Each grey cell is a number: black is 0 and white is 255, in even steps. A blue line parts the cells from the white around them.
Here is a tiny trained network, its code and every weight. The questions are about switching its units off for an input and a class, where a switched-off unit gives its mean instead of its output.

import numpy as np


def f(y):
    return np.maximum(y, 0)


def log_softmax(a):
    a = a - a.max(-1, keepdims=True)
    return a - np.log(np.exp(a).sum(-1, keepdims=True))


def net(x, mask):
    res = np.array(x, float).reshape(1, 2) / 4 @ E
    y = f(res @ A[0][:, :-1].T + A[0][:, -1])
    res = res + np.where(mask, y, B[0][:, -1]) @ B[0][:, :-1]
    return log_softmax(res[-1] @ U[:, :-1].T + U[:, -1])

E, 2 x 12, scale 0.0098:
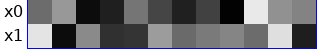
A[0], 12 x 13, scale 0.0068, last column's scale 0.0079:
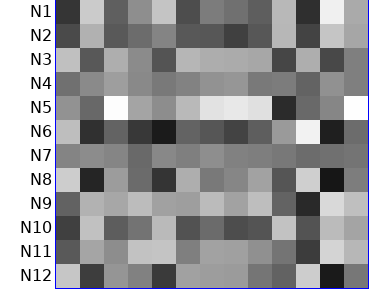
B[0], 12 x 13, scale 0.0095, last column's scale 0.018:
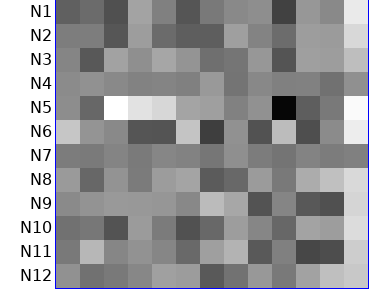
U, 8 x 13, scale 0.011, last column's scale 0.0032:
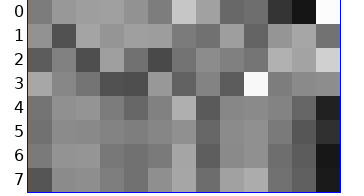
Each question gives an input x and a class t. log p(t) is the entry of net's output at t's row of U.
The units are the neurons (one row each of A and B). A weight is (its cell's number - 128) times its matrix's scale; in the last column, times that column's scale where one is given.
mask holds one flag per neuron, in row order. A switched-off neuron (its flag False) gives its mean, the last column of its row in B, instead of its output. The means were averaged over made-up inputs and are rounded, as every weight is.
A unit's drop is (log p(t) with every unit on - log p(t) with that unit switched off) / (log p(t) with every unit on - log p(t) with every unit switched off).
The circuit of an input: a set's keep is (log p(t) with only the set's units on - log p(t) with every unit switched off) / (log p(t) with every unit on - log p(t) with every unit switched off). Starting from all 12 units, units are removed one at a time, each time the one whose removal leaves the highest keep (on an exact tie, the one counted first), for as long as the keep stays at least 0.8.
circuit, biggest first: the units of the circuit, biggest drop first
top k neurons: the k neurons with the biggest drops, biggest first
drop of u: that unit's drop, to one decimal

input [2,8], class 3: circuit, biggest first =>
N6
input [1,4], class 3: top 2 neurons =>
N5, N6
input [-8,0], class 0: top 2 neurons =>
N9, N11
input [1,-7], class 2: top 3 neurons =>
N5, N1, N10
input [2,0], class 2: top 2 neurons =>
N6, N5
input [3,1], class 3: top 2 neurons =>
N5, N1
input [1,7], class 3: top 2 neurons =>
N6, N5
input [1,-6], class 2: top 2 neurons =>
N5, N1
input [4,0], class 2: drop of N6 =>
0.1
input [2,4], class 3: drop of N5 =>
0.3
